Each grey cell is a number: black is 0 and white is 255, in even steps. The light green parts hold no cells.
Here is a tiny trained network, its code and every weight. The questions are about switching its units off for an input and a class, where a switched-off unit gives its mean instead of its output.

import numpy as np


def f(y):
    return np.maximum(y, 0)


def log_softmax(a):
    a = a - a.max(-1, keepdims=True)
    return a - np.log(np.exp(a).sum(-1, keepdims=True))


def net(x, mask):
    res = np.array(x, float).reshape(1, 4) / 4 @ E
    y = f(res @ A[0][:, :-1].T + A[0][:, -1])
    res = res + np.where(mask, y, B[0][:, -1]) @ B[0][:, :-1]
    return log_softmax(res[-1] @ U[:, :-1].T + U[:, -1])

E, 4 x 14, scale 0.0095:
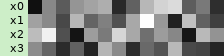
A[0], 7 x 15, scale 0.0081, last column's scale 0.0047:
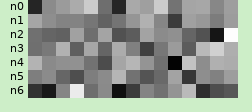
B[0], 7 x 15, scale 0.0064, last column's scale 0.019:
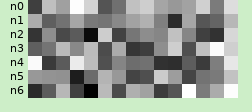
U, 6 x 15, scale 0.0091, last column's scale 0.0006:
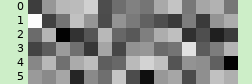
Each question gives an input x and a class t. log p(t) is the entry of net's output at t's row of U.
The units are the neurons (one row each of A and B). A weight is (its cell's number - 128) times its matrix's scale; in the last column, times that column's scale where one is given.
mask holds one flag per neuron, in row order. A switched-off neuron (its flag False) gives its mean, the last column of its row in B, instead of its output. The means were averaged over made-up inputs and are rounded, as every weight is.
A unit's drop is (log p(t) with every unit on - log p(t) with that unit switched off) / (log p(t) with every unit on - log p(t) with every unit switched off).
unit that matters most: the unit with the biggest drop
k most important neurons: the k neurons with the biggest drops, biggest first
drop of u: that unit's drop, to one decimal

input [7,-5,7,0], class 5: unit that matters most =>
n3
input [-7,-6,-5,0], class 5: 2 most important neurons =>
n3; n1
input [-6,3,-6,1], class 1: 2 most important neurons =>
n4; n2
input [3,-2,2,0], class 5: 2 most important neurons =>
n2; n0
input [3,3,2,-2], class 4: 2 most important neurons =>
n6; n3
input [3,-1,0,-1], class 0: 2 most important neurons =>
n6; n1
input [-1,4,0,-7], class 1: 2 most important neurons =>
n4; n2
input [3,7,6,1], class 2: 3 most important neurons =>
n6; n0; n2
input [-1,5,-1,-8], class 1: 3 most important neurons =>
n4; n2; n1
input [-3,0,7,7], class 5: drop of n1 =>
0.1
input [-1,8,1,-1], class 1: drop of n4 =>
0.3
